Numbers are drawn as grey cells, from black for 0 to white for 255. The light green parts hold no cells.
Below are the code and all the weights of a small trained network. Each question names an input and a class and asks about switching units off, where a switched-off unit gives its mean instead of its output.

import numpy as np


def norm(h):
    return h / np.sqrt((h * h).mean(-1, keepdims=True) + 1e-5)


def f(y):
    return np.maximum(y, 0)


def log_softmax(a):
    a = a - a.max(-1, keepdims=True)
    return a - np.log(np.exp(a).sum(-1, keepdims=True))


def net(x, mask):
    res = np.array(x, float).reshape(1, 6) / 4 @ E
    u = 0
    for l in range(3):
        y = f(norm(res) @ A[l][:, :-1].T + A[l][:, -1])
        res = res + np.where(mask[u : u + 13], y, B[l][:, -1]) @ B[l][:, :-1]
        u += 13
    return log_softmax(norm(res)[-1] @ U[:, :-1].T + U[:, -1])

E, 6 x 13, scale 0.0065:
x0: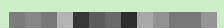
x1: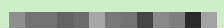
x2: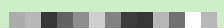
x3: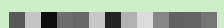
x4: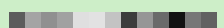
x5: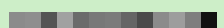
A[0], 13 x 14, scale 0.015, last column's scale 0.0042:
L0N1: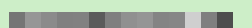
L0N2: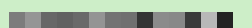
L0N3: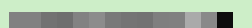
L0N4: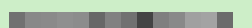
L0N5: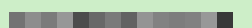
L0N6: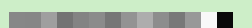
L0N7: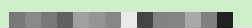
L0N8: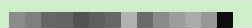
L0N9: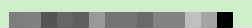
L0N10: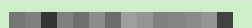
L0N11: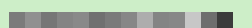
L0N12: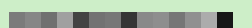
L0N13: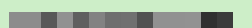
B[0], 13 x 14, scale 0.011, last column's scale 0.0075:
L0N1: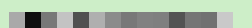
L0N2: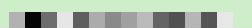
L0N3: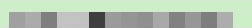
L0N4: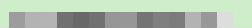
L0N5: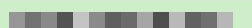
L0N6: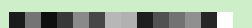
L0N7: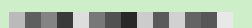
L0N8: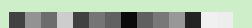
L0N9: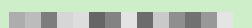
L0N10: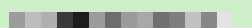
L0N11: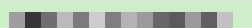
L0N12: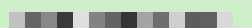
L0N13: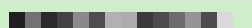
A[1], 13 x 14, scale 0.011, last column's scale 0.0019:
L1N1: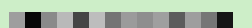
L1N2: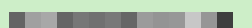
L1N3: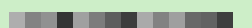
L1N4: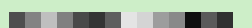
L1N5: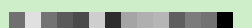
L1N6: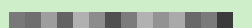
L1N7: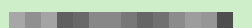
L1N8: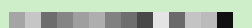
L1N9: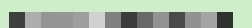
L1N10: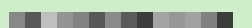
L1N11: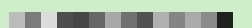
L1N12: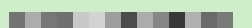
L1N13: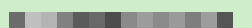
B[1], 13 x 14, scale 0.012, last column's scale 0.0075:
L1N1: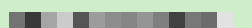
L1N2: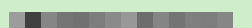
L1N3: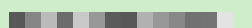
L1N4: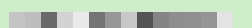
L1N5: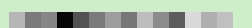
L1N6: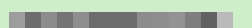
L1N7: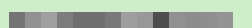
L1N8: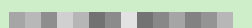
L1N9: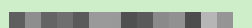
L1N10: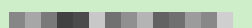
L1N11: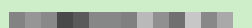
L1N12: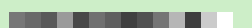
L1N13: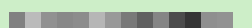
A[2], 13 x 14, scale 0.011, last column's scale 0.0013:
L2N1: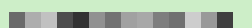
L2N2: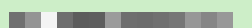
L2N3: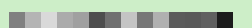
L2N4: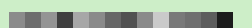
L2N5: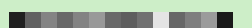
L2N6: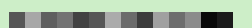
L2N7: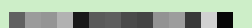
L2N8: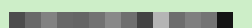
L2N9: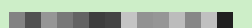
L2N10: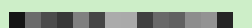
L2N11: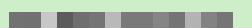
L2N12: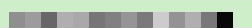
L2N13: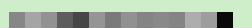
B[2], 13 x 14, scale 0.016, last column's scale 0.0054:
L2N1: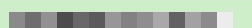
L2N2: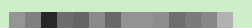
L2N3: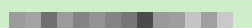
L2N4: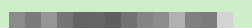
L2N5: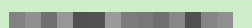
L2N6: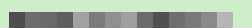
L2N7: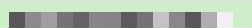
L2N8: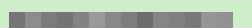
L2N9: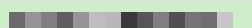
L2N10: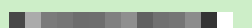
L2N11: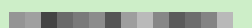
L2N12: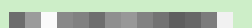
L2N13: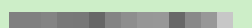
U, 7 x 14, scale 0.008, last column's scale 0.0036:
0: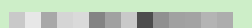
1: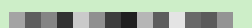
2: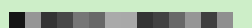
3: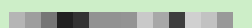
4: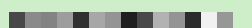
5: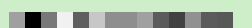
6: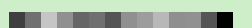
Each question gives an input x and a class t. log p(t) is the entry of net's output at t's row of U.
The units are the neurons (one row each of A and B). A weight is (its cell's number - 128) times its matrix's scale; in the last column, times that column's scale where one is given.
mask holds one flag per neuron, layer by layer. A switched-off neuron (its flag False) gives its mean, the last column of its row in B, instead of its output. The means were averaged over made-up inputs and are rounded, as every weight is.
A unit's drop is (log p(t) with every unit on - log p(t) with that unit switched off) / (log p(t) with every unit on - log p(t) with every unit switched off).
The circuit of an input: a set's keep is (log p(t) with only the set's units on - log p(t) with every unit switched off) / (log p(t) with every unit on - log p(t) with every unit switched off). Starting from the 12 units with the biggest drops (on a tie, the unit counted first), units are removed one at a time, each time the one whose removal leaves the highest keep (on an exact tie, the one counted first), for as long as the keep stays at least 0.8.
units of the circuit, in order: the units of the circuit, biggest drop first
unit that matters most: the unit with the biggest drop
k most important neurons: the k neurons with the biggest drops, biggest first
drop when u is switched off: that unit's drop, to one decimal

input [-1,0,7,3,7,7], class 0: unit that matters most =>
L1N8
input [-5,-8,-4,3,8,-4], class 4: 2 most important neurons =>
L1N12, L0N2
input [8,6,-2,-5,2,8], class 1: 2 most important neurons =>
L0N12, L0N6
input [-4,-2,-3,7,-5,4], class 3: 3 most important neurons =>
L0N10, L1N5, L0N6
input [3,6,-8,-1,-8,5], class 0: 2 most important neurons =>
L1N4, L1N12
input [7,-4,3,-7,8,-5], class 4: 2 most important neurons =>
L1N12, L0N7
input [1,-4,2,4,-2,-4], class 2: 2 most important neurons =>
L0N6, L0N2
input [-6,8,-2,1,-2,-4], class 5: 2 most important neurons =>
L0N2, L1N1
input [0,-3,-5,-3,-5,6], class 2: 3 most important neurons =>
L0N13, L0N9, L1N12
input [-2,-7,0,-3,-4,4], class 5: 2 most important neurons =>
L0N1, L0N11
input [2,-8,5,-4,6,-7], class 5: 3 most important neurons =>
L0N1, L0N11, L0N13
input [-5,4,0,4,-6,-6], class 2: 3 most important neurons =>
L0N6, L0N12, L1N12
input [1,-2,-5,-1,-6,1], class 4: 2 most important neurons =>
L0N8, L2N7
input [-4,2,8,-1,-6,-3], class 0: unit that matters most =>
L0N9
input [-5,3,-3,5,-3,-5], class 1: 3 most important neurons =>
L0N7, L0N13, L1N3
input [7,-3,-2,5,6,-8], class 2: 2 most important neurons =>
L0N6, L0N7
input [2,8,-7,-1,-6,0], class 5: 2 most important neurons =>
L0N2, L1N1
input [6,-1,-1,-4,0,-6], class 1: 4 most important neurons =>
L0N12, L0N5, L0N13, L1N3
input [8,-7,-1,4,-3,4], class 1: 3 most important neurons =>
L0N12, L0N5, L0N2
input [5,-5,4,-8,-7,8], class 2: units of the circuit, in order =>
L0N13
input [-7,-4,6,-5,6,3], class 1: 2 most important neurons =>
L0N7, L0N9
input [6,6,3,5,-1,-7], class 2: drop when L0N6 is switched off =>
1.7
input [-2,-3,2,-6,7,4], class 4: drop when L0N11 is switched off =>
-0.2
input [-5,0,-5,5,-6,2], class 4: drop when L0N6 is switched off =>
-0.1
